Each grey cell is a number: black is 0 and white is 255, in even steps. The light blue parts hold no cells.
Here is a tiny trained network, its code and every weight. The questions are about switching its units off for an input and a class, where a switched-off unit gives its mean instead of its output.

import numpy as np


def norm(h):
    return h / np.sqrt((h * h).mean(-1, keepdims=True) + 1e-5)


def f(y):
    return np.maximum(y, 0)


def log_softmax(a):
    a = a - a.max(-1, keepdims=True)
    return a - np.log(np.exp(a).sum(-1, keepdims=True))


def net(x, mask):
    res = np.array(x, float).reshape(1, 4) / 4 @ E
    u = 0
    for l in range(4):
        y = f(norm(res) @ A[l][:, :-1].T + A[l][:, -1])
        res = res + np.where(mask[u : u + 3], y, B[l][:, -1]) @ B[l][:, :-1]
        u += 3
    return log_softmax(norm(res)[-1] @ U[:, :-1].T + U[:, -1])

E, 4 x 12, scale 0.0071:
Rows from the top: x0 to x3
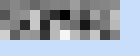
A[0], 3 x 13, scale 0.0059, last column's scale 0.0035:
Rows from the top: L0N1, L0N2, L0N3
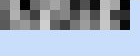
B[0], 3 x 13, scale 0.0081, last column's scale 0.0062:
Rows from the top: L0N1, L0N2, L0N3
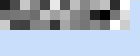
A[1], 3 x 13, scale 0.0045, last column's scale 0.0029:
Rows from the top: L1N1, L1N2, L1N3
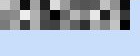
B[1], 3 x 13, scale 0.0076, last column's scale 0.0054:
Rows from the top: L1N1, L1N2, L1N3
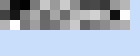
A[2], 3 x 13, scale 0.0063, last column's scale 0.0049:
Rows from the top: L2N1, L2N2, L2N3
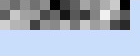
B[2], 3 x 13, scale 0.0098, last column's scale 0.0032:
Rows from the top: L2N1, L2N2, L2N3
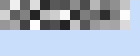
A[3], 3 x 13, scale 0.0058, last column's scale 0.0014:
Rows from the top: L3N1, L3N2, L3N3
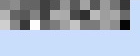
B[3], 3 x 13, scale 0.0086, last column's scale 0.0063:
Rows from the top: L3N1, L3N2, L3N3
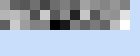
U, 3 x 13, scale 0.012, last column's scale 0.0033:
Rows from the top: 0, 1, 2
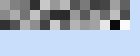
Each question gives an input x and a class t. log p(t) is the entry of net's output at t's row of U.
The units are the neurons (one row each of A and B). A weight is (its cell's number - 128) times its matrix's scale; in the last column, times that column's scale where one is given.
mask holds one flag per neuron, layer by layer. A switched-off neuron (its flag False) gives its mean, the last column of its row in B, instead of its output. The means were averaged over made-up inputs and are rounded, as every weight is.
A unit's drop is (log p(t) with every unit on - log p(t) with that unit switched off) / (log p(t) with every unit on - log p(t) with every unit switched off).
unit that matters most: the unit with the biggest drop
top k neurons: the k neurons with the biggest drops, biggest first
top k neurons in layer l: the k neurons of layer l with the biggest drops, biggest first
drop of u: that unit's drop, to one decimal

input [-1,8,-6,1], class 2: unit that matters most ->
L1N2
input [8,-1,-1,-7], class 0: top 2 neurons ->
(L0N2; L0N3)
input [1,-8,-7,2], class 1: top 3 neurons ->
(L2N3; L0N1; L2N2)
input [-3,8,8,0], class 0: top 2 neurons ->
(L2N2; L3N2)
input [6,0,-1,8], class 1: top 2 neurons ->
(L0N1; L3N3)
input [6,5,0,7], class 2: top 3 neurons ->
(L1N2; L0N3; L2N3)
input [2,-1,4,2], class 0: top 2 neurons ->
(L1N1; L2N3)
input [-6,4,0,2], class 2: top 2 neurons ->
(L1N2; L0N3)
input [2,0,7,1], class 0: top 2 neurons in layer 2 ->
(L2N3; L2N1)
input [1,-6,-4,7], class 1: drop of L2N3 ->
0.9
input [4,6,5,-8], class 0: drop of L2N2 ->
1.2
